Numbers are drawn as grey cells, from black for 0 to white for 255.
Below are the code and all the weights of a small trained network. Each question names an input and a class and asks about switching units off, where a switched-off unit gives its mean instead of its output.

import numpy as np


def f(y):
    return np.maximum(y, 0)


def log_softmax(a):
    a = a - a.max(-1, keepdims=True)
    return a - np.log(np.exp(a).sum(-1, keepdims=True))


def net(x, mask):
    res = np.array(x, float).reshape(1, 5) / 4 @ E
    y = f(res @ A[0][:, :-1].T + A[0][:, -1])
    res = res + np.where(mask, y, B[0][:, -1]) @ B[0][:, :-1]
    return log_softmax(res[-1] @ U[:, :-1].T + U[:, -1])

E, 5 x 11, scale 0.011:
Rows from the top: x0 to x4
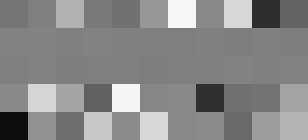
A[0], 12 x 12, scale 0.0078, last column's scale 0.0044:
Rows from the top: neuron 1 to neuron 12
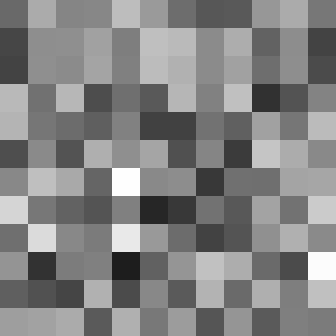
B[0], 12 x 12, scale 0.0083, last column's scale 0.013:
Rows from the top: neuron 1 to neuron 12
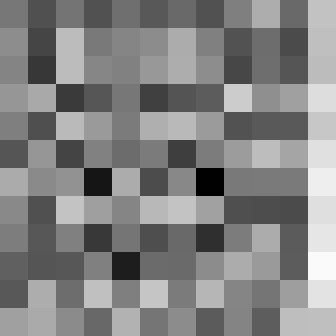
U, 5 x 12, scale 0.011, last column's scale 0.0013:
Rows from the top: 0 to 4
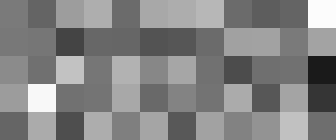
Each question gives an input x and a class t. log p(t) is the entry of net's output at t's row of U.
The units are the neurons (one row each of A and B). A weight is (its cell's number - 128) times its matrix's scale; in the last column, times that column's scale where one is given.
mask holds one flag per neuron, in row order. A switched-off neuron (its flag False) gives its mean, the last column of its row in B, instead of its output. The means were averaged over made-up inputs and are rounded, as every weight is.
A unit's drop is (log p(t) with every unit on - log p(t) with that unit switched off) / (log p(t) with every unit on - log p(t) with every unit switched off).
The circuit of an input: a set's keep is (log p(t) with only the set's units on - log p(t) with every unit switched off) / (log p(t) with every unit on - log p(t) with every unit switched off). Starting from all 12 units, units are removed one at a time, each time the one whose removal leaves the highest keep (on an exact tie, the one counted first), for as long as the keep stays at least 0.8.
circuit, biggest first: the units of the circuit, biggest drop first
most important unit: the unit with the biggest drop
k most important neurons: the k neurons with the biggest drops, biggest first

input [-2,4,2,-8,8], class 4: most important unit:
neuron 6
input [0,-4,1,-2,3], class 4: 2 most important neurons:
neuron 8; neuron 5
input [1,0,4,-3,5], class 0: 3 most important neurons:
neuron 4; neuron 3; neuron 2
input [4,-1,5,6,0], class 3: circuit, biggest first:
neuron 8; neuron 12
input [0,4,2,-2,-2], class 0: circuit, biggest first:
neuron 7; neuron 9
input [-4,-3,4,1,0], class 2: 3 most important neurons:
neuron 10; neuron 4; neuron 8
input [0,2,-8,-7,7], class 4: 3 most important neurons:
neuron 6; neuron 8; neuron 11
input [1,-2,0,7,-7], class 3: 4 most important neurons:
neuron 4; neuron 12; neuron 3; neuron 2
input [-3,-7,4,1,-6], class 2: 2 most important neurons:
neuron 11; neuron 10
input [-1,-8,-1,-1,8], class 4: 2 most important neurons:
neuron 6; neuron 8
